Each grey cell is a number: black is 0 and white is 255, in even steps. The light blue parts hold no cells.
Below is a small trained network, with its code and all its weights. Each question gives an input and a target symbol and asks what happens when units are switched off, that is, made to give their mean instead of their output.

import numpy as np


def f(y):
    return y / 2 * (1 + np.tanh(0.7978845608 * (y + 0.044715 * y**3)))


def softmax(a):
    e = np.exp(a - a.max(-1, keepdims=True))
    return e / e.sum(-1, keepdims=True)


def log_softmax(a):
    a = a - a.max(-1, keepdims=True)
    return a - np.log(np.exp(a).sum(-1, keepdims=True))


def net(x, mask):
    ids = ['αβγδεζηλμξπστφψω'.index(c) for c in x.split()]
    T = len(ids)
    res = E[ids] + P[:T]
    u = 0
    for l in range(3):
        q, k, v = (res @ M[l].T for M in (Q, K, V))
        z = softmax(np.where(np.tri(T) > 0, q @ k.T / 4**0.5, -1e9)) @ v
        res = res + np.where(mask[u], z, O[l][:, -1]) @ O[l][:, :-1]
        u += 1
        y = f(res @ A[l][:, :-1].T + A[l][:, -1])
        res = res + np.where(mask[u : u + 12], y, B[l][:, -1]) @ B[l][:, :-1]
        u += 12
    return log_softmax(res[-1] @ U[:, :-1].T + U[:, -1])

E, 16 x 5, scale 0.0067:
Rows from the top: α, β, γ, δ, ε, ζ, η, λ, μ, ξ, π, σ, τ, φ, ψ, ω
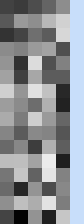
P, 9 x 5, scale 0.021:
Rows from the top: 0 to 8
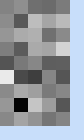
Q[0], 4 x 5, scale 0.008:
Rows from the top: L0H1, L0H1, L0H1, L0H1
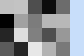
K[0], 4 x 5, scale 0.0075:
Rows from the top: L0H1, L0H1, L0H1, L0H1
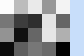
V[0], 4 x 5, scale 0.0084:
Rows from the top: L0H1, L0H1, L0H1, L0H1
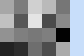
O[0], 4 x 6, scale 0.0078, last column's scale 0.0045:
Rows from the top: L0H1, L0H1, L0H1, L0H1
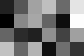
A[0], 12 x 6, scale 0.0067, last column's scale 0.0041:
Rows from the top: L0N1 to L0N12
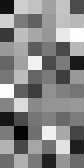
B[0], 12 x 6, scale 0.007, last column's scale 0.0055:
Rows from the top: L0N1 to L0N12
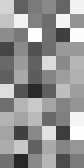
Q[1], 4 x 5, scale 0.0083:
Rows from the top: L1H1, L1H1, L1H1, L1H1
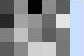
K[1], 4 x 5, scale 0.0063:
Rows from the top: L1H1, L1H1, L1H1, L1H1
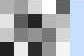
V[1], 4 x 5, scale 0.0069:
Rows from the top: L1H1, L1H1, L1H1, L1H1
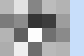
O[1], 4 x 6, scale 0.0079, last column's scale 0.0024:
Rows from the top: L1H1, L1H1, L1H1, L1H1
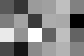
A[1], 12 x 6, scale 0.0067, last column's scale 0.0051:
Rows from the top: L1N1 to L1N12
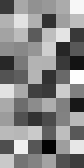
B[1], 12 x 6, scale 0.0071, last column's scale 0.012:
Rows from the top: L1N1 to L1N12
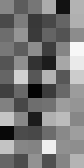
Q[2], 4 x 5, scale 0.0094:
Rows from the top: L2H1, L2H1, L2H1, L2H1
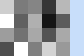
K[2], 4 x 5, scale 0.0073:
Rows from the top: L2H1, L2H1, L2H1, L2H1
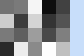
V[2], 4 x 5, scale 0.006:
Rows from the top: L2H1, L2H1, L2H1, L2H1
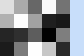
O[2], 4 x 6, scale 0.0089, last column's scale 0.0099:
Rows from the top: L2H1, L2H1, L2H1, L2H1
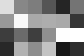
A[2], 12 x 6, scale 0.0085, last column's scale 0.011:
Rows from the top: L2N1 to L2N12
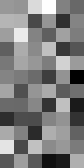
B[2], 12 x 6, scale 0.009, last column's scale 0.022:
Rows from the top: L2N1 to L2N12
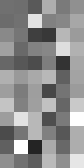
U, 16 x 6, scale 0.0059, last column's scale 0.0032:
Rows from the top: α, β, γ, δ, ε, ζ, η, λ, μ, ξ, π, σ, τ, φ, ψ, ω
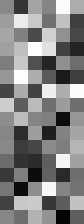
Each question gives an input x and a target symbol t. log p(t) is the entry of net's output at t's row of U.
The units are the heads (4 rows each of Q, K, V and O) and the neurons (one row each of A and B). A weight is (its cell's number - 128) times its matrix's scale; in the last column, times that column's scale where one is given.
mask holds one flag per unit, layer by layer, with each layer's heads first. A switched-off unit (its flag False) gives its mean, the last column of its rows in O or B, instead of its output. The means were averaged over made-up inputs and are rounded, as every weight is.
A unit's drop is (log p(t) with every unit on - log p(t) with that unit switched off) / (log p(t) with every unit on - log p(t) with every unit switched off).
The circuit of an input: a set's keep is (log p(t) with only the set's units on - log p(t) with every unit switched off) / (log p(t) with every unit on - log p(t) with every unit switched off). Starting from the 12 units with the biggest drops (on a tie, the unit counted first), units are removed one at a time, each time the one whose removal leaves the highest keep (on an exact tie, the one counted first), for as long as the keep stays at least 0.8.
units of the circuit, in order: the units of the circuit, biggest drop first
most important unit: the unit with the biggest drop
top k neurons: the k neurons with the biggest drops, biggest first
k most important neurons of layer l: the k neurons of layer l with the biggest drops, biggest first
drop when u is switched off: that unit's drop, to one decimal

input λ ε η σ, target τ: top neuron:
[L2N11]
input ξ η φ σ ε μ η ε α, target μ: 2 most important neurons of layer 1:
[L1N11 L1N5]
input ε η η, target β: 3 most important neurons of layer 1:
[L1N11 L1N5 L1N2]
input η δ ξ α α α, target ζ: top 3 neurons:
[L1N5 L2N11 L1N10]
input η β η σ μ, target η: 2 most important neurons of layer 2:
[L2N9 L2N12]
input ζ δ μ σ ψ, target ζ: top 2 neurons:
[L1N11 L0N3]
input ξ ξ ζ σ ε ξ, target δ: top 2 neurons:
[L1N5 L0N3]
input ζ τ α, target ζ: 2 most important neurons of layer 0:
[L0N3 L0N10]
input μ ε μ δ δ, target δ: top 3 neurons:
[L2N2 L1N11 L1N5]
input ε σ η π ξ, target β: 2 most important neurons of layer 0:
[L0N3 L0N10]
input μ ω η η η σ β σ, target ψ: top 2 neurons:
[L0N10 L1N4]
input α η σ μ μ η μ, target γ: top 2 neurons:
[L2N11 L1N9]
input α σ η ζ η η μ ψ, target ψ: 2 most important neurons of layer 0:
[L0N10 L0N3]
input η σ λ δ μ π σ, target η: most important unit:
L1H1
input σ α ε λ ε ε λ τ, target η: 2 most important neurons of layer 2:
[L2N9 L2N1]
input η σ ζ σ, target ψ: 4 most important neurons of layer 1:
[L1N5 L1N4 L1N6 L1N12]
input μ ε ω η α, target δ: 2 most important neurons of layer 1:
[L1N11 L1N5]
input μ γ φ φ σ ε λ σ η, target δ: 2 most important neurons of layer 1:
[L1N11 L1N5]
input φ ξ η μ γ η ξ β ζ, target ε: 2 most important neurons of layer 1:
[L1N11 L1N7]
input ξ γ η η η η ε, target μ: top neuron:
[L1N11]
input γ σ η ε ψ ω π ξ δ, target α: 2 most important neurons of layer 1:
[L1N10 L1N7]
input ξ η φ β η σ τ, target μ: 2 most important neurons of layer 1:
[L1N11 L1N5]
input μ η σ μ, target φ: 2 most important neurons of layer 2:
[L2N9 L2N1]
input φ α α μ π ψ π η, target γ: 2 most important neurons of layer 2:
[L2N11 L2N8]
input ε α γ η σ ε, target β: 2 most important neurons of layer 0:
[L0N3 L0N7]
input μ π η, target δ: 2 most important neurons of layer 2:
[L2N2 L2N12]
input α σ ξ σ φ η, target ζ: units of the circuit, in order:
[L1H1]
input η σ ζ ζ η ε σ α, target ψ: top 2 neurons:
[L0N10 L2N9]
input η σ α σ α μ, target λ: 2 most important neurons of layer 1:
[L1N7 L1N10]
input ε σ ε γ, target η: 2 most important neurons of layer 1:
[L1N5 L1N10]
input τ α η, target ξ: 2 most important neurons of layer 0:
[L0N2 L0N7]
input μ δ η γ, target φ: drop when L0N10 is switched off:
0.2
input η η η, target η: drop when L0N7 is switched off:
0.1
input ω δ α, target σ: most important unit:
L0H1
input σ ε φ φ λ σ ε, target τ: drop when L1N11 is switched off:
0.0
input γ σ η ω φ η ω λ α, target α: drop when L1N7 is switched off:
0.2
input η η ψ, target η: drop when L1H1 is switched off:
0.1
